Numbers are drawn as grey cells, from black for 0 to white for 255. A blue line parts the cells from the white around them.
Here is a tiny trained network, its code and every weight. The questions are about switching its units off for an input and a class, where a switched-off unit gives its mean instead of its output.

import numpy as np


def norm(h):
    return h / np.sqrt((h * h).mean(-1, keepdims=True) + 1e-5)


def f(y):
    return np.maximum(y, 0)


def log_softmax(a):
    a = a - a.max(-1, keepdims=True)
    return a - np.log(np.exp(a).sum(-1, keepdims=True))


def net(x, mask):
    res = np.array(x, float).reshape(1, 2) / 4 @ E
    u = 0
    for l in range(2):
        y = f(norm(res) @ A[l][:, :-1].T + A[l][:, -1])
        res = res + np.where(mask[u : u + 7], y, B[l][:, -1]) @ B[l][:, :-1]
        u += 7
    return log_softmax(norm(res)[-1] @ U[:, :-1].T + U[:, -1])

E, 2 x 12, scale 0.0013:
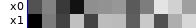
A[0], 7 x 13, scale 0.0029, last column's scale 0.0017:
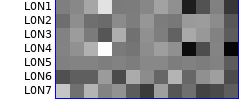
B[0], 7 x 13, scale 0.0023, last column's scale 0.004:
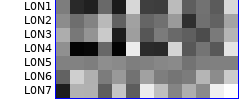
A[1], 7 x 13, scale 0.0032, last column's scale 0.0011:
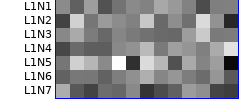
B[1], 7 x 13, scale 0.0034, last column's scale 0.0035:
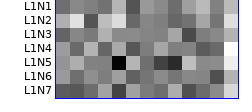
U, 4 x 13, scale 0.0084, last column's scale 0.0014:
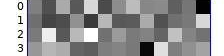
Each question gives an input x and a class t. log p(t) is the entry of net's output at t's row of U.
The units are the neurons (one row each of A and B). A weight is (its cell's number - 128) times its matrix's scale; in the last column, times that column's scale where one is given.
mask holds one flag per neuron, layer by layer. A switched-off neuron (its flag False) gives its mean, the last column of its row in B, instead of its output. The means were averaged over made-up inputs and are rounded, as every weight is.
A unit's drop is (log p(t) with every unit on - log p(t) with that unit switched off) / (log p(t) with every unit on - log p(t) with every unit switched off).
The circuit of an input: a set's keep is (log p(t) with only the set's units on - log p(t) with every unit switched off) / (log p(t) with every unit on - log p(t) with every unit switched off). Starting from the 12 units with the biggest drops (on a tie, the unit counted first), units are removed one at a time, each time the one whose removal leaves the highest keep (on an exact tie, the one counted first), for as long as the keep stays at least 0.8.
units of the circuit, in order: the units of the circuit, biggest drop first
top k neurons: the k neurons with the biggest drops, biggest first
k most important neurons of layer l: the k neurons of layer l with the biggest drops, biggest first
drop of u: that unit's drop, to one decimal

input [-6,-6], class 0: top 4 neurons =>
L0N4, L0N7, L0N1, L0N6
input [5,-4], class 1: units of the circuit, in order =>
L1N7
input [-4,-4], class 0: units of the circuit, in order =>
L0N7, L0N4, L0N1, L1N5
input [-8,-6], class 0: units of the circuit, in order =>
L0N7, L1N5, L0N4
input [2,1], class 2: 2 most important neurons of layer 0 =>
L0N4, L0N1
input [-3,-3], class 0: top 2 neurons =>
L0N7, L0N4
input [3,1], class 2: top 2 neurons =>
L0N4, L0N1
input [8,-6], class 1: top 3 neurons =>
L0N7, L1N7, L0N3
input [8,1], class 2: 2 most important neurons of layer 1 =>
L1N2, L1N5
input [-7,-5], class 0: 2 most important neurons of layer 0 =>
L0N7, L0N3
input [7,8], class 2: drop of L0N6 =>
0.0
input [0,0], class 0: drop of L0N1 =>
0.8
